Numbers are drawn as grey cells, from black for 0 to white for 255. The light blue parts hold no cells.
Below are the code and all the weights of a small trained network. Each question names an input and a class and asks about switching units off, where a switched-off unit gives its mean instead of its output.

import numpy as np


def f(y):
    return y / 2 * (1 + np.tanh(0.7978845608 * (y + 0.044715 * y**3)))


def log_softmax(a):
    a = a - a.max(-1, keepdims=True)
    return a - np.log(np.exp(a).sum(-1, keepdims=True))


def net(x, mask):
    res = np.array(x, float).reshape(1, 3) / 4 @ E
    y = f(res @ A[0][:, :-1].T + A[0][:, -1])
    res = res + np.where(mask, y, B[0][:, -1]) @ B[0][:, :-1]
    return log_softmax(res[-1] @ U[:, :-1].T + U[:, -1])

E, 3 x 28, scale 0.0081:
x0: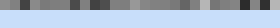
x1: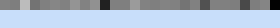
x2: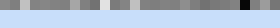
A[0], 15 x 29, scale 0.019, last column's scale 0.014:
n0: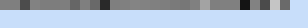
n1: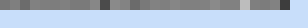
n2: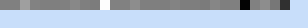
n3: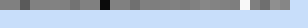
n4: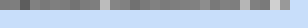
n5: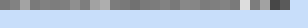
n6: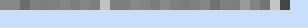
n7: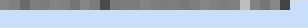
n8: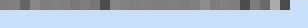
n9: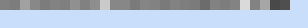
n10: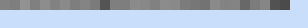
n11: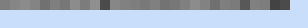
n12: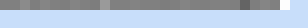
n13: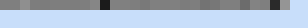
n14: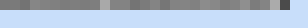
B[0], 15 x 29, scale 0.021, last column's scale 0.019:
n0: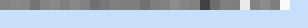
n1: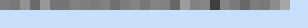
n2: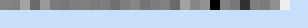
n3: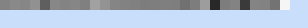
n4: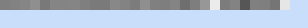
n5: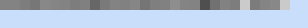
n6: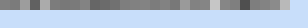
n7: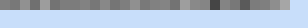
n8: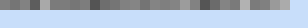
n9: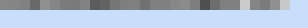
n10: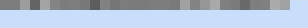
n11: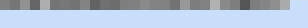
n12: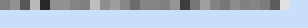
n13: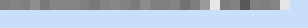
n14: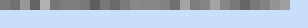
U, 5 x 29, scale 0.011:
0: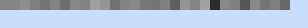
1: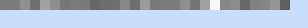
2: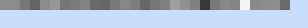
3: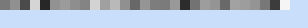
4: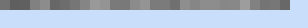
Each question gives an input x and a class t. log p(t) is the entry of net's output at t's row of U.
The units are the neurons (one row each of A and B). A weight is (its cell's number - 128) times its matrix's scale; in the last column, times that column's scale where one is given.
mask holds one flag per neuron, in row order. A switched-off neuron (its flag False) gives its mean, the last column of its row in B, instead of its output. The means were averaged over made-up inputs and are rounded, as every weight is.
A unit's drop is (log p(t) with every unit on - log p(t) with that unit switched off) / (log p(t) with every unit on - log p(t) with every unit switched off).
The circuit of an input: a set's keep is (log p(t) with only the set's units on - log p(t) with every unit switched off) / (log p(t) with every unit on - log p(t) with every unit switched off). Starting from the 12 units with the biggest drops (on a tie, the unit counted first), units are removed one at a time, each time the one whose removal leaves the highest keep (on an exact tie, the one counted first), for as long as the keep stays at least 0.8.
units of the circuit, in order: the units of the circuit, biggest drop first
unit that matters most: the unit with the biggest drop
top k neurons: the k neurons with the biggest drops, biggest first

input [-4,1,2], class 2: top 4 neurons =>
(n3; n9; n4; n5)
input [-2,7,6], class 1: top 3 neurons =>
(n13; n3; n11)
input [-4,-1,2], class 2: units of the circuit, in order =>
(n3; n13)
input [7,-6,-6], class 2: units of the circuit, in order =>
(n0)
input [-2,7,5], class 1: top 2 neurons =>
(n13; n3)
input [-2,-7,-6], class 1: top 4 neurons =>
(n4; n2; n6; n14)
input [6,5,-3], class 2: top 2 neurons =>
(n0; n4)
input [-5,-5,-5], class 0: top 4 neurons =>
(n3; n0; n13; n1)
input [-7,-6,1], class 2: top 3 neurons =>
(n9; n5; n13)
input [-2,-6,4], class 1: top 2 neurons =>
(n4; n3)
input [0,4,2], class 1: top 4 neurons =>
(n3; n11; n10; n13)
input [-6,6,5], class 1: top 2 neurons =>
(n0; n13)
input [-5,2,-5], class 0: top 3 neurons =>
(n3; n0; n1)
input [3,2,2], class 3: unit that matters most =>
n9
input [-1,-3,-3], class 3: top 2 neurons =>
(n2; n4)
